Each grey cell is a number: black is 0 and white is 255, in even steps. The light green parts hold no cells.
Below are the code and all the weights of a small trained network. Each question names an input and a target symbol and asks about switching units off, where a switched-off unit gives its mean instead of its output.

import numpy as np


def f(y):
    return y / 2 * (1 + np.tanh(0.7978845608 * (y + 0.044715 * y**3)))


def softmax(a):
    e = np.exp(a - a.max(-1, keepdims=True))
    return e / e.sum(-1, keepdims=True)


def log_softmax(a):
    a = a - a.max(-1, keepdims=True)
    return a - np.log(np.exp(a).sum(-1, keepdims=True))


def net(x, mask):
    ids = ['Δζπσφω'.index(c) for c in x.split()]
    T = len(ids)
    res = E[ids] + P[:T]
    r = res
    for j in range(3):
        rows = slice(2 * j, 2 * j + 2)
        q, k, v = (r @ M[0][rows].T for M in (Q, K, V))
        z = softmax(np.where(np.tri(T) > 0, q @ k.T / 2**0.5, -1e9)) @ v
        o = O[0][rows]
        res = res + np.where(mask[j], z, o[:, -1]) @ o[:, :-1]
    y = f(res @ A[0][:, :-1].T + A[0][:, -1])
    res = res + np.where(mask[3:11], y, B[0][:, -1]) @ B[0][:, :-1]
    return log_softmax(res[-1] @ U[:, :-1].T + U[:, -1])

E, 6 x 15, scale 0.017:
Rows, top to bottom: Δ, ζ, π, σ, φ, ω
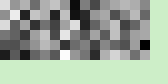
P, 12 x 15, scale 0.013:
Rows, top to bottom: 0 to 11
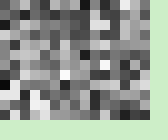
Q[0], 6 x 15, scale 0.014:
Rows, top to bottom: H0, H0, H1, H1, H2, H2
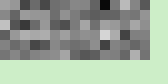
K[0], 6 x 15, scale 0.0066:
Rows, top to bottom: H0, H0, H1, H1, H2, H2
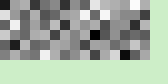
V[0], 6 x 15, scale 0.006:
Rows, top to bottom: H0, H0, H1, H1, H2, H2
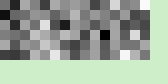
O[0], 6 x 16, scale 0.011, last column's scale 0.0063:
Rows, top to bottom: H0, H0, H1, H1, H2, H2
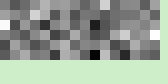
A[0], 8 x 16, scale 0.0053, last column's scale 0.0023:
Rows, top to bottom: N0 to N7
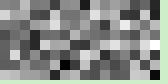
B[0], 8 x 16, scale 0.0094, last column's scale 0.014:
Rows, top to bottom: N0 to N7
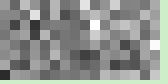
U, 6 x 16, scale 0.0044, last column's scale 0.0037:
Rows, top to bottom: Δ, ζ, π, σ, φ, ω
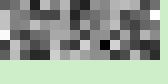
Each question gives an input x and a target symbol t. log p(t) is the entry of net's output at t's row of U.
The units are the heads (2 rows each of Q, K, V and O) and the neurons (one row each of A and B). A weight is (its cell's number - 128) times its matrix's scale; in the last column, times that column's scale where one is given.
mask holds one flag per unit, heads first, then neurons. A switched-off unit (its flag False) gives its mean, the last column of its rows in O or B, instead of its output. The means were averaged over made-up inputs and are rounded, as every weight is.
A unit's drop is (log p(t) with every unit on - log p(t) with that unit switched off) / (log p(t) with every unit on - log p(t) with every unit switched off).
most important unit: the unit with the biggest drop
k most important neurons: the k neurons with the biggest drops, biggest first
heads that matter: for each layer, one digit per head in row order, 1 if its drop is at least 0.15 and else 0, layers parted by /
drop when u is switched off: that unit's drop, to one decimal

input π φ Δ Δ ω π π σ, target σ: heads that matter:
111
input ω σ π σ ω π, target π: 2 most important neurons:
N0, N2
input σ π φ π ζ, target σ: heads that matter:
001
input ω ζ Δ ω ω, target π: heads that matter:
011
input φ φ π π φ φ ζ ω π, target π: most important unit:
H0
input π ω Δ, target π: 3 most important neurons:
N2, N4, N3
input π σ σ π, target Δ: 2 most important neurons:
N7, N1
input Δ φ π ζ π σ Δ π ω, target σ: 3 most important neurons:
N4, N7, N0
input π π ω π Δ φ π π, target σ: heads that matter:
111
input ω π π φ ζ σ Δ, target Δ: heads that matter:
010
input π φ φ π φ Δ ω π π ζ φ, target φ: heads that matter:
110
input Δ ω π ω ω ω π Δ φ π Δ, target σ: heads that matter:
100
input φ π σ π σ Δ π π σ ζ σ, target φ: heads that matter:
110
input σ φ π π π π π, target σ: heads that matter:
001
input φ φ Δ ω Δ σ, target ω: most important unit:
H2
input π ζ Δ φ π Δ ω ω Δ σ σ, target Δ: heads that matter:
010
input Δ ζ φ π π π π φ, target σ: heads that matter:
010
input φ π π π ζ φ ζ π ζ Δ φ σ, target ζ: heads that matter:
110
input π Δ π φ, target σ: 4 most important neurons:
N6, N7, N3, N0
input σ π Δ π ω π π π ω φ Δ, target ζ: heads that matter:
111
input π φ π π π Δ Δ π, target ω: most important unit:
H0
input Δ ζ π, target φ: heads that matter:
100
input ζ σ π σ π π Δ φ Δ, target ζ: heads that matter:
011
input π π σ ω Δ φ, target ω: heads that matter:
111
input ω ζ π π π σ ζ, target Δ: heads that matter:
010
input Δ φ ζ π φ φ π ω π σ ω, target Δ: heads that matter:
010
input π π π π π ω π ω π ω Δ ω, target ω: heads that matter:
110
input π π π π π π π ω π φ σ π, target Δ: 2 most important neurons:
N2, N1
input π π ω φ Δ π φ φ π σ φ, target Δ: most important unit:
H1
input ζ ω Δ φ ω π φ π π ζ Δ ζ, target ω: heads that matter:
101
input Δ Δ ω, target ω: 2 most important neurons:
N4, N2
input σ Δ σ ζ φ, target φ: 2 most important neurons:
N2, N7
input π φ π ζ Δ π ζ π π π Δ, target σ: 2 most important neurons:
N7, N6
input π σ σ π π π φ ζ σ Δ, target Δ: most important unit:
N2
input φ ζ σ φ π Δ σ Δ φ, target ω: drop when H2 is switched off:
0.3
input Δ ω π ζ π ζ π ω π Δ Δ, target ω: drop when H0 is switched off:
0.4
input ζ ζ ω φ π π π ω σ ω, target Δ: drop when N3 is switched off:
-0.1
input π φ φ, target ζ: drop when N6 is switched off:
0.1
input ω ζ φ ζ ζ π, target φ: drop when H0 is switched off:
0.3
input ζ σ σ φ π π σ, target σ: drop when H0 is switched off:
0.2
